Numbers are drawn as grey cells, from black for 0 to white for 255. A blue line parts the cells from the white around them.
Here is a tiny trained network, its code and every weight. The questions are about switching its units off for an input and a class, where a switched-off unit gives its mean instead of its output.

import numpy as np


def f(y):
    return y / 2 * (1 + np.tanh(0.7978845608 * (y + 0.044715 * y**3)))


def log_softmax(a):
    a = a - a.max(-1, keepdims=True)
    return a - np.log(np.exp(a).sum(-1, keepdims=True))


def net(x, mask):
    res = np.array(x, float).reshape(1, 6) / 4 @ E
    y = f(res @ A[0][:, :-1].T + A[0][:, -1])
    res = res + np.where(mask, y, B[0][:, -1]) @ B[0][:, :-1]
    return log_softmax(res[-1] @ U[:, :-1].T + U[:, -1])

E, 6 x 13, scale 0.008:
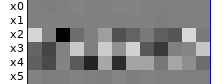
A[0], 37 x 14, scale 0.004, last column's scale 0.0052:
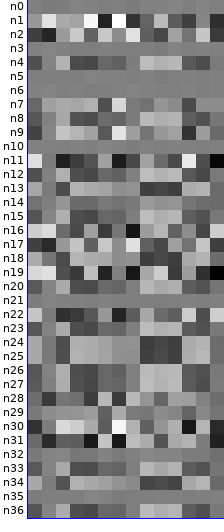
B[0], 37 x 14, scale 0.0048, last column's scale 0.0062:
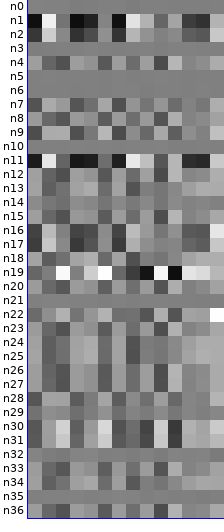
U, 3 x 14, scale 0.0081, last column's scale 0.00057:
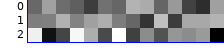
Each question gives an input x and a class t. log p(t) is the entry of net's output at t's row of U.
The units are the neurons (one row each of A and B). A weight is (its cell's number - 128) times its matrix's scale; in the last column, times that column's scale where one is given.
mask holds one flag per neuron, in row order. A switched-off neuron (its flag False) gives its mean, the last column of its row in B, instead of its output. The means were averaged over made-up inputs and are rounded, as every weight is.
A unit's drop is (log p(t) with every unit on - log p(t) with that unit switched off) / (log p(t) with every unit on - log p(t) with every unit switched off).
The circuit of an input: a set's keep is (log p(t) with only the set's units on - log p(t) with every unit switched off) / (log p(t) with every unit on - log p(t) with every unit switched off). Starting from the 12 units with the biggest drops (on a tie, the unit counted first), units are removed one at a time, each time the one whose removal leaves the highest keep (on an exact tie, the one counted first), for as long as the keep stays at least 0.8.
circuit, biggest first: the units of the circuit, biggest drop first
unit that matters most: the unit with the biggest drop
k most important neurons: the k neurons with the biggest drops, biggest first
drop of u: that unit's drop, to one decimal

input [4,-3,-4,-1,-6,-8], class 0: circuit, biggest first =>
n1
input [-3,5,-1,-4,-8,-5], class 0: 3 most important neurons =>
n1; n16; n22
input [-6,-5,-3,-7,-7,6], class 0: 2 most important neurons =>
n1; n16
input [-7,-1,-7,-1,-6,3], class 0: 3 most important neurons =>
n1; n19; n22
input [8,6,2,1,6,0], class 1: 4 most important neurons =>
n31; n16; n1; n22
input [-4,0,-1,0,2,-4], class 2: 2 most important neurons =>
n11; n1
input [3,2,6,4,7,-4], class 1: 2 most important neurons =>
n31; n22
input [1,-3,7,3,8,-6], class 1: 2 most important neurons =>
n31; n22
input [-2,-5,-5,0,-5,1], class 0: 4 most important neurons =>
n1; n19; n22; n31
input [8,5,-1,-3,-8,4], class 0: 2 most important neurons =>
n1; n16
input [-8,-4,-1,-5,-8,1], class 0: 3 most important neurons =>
n1; n16; n22
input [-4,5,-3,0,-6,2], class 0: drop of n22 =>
0.4
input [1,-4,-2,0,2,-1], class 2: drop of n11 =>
0.3
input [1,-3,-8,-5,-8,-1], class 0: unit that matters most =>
n1
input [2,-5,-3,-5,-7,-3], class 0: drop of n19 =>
-0.1
